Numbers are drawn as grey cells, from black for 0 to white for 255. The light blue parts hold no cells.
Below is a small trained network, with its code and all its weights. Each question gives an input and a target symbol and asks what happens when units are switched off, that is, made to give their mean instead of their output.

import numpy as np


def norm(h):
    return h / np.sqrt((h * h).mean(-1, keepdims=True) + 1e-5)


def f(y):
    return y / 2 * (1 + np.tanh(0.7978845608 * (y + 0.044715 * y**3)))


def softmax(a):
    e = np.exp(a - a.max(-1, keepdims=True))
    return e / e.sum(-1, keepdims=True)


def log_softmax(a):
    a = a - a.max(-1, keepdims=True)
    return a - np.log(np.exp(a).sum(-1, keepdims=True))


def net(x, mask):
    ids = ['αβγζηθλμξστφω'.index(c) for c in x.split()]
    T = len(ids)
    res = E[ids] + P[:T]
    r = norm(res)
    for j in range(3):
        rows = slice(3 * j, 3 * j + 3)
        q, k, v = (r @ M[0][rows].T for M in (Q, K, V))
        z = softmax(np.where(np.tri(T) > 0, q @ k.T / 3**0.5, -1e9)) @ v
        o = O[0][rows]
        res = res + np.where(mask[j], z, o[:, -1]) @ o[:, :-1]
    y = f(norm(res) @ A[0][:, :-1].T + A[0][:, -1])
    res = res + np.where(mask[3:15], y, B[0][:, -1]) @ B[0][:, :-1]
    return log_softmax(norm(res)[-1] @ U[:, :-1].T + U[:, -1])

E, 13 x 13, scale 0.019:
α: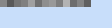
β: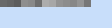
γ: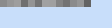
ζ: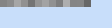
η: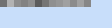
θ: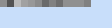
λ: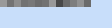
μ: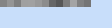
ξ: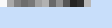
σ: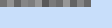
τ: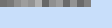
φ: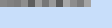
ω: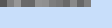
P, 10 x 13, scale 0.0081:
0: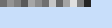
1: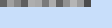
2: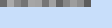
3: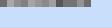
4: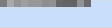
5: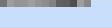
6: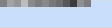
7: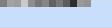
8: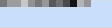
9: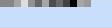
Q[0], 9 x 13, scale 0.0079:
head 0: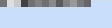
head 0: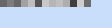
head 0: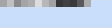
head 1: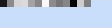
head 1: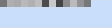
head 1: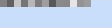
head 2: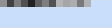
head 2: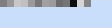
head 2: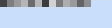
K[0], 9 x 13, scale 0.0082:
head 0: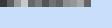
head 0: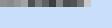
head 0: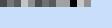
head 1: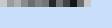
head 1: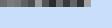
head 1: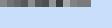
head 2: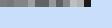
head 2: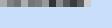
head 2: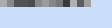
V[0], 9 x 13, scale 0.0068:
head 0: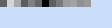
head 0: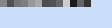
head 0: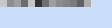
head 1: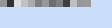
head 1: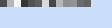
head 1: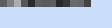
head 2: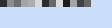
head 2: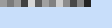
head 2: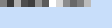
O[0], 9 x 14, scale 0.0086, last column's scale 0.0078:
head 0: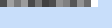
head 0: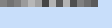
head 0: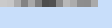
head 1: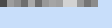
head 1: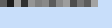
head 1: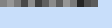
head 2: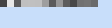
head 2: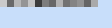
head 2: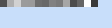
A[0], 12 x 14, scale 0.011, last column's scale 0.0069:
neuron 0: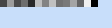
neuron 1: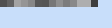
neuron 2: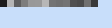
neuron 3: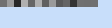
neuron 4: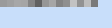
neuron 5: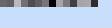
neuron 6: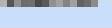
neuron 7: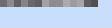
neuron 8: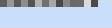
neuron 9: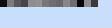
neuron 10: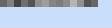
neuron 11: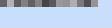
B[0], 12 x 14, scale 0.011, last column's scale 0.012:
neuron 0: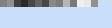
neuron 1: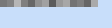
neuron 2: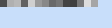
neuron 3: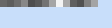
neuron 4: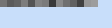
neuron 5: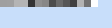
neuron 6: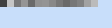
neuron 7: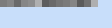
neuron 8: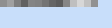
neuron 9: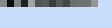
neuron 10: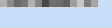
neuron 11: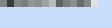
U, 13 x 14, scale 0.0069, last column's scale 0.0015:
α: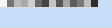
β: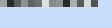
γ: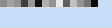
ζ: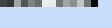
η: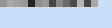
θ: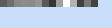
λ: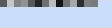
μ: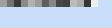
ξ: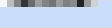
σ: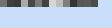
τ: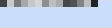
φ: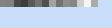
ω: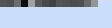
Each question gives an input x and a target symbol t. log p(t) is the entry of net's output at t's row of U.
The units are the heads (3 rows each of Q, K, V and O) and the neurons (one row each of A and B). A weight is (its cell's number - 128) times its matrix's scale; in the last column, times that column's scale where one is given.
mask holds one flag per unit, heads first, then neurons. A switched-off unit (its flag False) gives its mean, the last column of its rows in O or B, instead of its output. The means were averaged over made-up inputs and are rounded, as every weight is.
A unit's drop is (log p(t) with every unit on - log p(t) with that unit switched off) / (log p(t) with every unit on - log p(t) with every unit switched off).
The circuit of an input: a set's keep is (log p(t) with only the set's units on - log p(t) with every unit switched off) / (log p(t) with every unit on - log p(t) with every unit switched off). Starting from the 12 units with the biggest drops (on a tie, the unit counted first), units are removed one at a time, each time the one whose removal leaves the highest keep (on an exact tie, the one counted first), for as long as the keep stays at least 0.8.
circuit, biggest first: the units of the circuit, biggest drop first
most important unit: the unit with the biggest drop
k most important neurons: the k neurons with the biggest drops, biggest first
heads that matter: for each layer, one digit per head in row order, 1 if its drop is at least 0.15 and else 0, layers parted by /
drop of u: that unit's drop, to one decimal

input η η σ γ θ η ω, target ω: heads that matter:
010
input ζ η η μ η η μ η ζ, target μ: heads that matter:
001
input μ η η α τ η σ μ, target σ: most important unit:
neuron 3
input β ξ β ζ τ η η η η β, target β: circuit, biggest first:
(head 0; neuron 5; neuron 4)
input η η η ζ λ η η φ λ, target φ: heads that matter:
001
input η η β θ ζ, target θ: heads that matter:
010
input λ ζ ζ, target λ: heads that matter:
011
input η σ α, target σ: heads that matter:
000
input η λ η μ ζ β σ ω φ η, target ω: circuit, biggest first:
(head 1; neuron 9; head 2)
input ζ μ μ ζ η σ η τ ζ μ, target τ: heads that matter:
001
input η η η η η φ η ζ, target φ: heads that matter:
001
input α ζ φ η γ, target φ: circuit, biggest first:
(head 2; neuron 0)
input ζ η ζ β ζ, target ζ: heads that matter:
110
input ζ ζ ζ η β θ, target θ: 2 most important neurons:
(neuron 4; neuron 5)
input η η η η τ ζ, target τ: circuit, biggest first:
(head 2)
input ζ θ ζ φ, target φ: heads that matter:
000
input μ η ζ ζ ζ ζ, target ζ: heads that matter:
100
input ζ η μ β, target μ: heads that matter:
000
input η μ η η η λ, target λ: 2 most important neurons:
(neuron 6; neuron 5)
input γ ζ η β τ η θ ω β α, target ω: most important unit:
head 1
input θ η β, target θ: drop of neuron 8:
0.0
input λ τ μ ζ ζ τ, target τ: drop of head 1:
0.1
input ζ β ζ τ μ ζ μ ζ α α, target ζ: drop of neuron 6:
0.2
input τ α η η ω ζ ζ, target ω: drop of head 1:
0.8
